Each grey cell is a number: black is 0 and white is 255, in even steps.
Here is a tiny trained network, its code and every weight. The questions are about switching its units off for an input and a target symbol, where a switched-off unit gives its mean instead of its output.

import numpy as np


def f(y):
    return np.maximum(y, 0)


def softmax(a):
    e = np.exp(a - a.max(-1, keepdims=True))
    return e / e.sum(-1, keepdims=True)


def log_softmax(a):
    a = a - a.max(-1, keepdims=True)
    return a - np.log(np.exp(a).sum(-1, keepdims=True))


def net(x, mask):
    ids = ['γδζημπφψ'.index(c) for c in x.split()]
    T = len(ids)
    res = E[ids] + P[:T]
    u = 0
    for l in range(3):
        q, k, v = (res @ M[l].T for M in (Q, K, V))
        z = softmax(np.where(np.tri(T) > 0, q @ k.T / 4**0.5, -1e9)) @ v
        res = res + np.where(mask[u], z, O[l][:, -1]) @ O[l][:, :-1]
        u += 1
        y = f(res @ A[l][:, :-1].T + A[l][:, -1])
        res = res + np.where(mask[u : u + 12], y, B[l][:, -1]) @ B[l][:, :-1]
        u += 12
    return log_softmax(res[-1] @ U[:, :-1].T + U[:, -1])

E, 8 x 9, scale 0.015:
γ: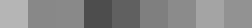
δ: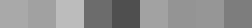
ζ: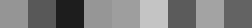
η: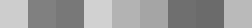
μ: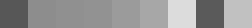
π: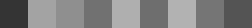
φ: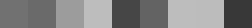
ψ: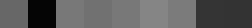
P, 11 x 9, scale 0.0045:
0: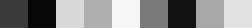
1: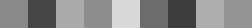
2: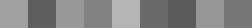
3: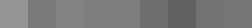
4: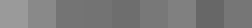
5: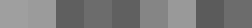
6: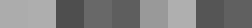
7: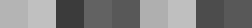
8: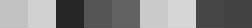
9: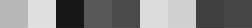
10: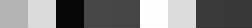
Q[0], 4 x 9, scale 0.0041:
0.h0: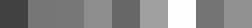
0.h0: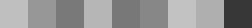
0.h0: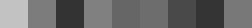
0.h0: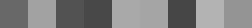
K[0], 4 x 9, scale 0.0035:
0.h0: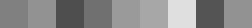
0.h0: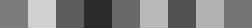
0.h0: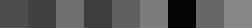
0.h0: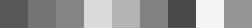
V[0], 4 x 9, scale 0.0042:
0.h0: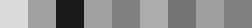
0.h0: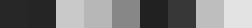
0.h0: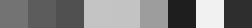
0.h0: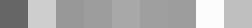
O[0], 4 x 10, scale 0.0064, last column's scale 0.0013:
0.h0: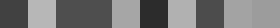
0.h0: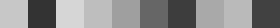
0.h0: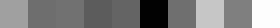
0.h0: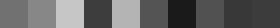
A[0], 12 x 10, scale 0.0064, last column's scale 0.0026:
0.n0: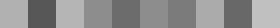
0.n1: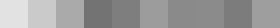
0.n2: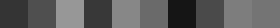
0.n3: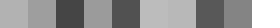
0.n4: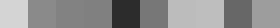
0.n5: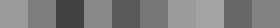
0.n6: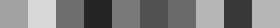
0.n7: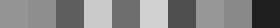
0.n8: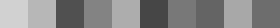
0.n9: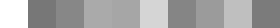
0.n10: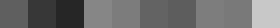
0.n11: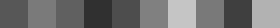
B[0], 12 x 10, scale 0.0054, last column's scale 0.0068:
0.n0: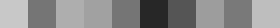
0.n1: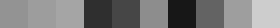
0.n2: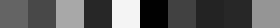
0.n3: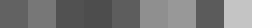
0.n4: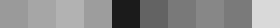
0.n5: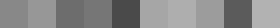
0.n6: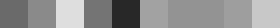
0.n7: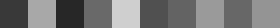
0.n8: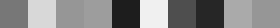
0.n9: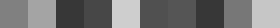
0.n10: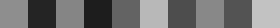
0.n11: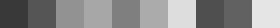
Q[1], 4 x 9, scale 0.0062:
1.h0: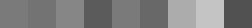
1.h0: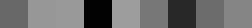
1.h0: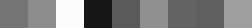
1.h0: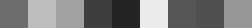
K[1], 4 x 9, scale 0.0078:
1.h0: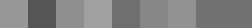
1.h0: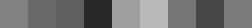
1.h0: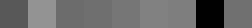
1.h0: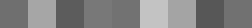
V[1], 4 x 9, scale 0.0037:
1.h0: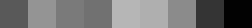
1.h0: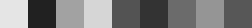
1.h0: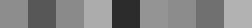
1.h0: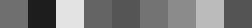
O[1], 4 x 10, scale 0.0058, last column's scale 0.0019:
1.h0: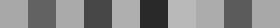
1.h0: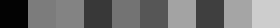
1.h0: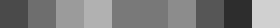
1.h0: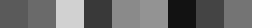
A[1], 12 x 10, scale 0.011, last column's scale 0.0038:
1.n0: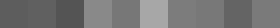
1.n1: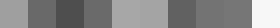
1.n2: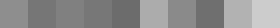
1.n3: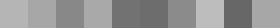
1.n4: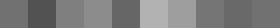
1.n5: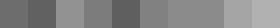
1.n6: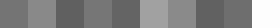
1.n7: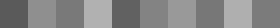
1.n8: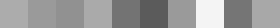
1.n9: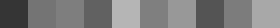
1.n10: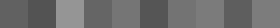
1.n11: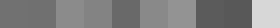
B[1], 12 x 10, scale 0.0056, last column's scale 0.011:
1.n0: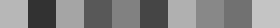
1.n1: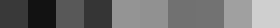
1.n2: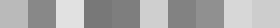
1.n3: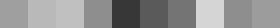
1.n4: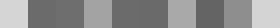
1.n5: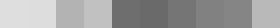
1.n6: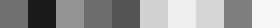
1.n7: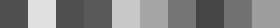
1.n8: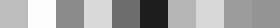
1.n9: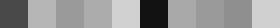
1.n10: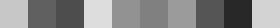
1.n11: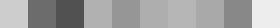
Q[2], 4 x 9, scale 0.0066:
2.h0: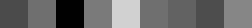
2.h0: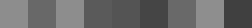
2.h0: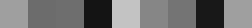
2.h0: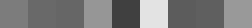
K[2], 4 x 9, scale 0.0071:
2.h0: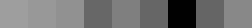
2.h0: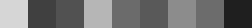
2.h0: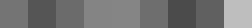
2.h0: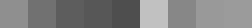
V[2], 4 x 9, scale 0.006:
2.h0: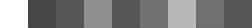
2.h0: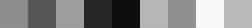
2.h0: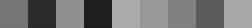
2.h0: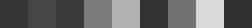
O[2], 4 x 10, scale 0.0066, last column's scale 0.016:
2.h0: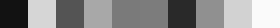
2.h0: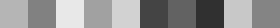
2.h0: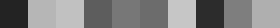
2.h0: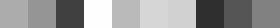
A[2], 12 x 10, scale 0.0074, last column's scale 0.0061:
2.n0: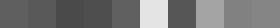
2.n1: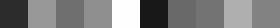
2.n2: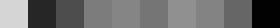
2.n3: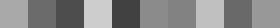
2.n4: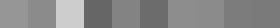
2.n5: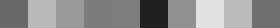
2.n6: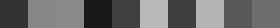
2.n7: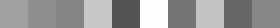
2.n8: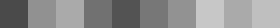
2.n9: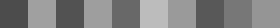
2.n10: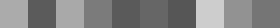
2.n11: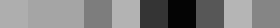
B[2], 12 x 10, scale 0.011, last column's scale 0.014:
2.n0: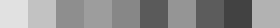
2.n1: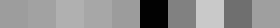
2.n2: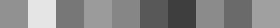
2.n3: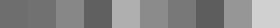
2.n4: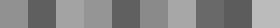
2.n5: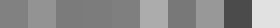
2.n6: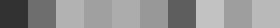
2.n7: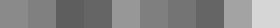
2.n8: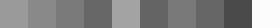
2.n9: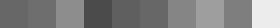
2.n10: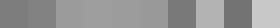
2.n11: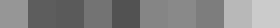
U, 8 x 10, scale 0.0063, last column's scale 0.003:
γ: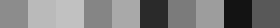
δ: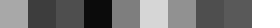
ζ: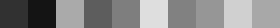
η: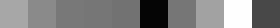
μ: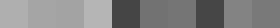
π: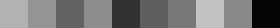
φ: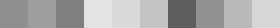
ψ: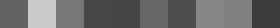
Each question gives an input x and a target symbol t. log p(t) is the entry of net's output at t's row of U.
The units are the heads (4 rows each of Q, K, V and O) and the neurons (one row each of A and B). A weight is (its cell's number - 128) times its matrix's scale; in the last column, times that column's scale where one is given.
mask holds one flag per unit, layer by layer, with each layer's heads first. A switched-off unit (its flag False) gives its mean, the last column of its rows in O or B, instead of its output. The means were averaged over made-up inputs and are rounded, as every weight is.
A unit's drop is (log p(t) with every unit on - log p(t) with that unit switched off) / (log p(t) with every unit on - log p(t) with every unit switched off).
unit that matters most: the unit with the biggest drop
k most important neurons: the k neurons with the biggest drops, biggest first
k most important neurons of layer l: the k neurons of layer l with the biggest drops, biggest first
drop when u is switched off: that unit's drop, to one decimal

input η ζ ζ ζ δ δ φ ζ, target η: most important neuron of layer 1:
1.n6
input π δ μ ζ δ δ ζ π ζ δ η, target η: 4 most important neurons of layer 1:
1.n9; 1.n10; 1.n2; 1.n1
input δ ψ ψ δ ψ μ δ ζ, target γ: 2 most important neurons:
0.n7; 2.n0
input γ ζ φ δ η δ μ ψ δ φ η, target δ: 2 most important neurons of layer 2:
2.n1; 2.n2
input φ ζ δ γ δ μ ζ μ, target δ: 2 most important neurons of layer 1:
1.n7; 1.n2
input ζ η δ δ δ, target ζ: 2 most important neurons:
2.n11; 2.n6
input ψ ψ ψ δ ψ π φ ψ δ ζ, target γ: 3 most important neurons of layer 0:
0.n7; 0.n1; 0.n9
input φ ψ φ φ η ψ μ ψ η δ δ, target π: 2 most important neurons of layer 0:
0.n3; 0.n8
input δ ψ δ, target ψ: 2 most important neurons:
2.n9; 1.n10
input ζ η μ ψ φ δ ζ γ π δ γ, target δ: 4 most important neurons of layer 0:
0.n4; 0.n1; 0.n11; 0.n10
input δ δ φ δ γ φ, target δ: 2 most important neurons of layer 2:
2.n3; 2.n6
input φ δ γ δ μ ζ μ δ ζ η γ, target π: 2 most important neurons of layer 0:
0.n9; 0.n8
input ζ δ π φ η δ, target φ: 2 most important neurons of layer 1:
1.n10; 1.n11
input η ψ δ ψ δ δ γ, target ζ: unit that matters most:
0.h0
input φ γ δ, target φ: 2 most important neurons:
1.n10; 2.n6
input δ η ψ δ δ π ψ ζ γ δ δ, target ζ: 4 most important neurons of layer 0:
0.n11; 0.n3; 0.n9; 0.n6
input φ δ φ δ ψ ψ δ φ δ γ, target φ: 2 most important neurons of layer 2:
2.n6; 2.n9
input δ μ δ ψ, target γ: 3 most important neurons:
0.n2; 2.n1; 1.n9
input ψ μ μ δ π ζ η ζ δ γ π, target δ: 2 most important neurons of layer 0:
0.n1; 0.n10
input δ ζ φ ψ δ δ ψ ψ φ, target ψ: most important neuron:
1.n7
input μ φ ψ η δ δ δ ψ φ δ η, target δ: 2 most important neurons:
1.n1; 0.n9
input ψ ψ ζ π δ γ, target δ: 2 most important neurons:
0.n0; 0.n4
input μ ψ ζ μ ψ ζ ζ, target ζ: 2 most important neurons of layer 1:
1.n9; 1.n1
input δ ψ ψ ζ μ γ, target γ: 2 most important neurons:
0.n0; 2.n8
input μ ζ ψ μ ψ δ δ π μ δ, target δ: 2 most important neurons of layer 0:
0.n11; 0.n1
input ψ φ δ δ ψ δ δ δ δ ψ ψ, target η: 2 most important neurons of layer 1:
1.n6; 1.n4
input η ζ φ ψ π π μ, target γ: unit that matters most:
1.n10
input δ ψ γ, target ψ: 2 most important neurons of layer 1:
1.n10; 1.n9
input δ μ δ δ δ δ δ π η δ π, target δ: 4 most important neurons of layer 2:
2.n6; 2.n1; 2.n10; 2.n2
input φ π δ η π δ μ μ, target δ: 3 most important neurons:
1.n7; 2.n6; 0.n10
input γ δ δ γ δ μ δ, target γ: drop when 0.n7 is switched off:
0.0
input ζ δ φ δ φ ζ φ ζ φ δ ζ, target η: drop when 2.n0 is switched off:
-0.1
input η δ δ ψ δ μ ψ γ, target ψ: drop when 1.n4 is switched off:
0.1
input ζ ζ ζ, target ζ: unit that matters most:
0.h0
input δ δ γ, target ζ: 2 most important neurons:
2.n11; 2.n6
